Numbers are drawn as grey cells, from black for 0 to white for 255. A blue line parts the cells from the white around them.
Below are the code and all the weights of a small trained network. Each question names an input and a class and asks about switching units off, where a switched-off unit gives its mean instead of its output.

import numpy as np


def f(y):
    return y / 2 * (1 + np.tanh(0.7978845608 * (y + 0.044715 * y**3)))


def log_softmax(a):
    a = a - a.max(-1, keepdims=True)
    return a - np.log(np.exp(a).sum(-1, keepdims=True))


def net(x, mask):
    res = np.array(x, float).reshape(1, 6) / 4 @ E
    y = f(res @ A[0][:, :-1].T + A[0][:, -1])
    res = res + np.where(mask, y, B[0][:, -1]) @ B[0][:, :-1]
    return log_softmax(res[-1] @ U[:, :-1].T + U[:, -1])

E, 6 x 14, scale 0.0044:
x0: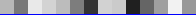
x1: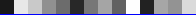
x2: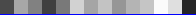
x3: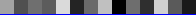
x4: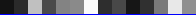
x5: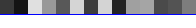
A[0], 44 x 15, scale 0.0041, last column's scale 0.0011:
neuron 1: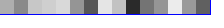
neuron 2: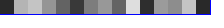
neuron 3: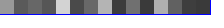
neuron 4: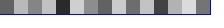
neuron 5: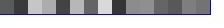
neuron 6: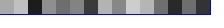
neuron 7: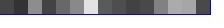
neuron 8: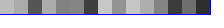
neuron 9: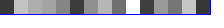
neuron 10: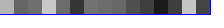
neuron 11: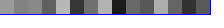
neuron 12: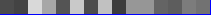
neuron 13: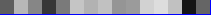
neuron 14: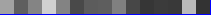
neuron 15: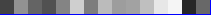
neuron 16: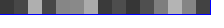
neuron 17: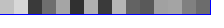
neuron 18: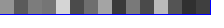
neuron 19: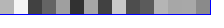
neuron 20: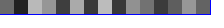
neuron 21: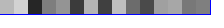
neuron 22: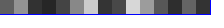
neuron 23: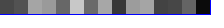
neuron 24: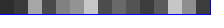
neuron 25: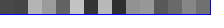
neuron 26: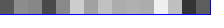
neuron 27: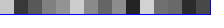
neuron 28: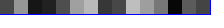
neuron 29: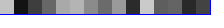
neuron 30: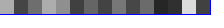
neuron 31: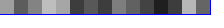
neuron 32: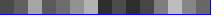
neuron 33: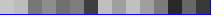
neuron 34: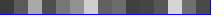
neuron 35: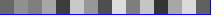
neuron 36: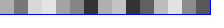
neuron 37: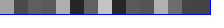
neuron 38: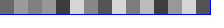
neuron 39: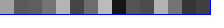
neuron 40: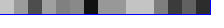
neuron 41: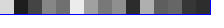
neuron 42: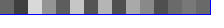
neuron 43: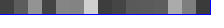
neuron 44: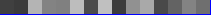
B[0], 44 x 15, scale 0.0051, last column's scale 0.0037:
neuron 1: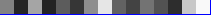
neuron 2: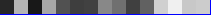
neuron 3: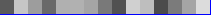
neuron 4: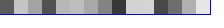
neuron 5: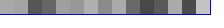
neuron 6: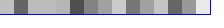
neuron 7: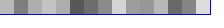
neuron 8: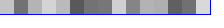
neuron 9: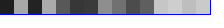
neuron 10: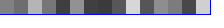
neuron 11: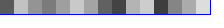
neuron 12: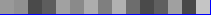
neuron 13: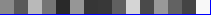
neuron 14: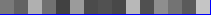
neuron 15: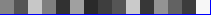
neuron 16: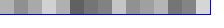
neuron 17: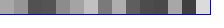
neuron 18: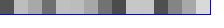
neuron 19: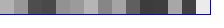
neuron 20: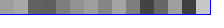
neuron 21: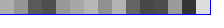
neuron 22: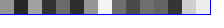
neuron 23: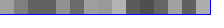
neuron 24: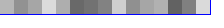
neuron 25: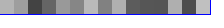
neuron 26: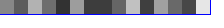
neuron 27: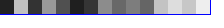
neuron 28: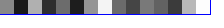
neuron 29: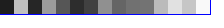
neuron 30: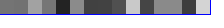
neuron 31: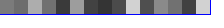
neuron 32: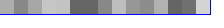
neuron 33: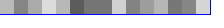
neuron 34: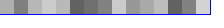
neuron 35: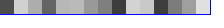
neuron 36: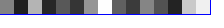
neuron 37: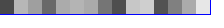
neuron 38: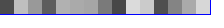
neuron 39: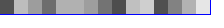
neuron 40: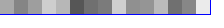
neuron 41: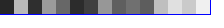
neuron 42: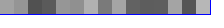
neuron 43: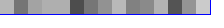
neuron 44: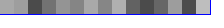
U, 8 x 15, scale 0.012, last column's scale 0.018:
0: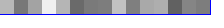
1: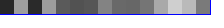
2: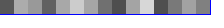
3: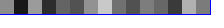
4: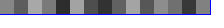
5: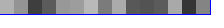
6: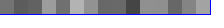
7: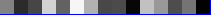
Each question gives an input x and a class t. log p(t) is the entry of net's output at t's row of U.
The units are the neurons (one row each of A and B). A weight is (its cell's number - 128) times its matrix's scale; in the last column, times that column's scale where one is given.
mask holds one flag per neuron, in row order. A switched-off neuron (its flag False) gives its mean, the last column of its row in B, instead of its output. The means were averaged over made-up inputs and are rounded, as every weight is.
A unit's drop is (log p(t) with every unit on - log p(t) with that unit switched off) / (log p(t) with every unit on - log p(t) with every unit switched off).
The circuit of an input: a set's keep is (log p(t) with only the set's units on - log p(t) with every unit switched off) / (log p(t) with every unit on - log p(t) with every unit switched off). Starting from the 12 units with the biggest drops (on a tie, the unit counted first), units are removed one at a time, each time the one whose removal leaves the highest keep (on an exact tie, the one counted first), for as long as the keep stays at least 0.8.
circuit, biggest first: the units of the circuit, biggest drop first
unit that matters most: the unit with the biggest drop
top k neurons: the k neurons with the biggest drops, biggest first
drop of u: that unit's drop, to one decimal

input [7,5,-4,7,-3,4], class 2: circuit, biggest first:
[neuron 11; neuron 37]
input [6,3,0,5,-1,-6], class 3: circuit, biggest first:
[neuron 36]
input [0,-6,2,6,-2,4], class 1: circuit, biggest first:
[neuron 29; neuron 27]
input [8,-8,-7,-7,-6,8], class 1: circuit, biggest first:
[neuron 41; neuron 27]
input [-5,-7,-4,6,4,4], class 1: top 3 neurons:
[neuron 29; neuron 41; neuron 27]
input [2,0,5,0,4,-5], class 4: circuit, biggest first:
[neuron 15; neuron 13]
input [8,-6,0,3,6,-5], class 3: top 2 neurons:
[neuron 1; neuron 36]
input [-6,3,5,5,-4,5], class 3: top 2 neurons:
[neuron 28; neuron 22]
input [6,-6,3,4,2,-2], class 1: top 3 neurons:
[neuron 29; neuron 27; neuron 41]
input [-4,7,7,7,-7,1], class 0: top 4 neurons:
[neuron 6; neuron 8; neuron 33; neuron 40]
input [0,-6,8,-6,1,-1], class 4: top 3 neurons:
[neuron 15; neuron 13; neuron 26]
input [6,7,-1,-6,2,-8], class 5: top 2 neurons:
[neuron 19; neuron 21]
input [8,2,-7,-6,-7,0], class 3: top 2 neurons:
[neuron 36; neuron 1]
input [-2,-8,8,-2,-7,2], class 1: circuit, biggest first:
[neuron 27]
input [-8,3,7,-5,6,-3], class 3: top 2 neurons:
[neuron 22; neuron 28]
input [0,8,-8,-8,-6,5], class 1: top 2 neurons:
[neuron 9; neuron 2]
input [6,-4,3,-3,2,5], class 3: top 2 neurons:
[neuron 1; neuron 36]
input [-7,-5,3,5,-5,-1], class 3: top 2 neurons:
[neuron 28; neuron 22]
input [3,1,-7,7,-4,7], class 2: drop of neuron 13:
0.1
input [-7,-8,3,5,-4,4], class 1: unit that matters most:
neuron 29
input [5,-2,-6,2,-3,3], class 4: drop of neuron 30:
0.2
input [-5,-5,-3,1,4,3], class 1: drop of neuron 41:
0.4
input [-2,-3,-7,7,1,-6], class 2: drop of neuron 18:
0.2
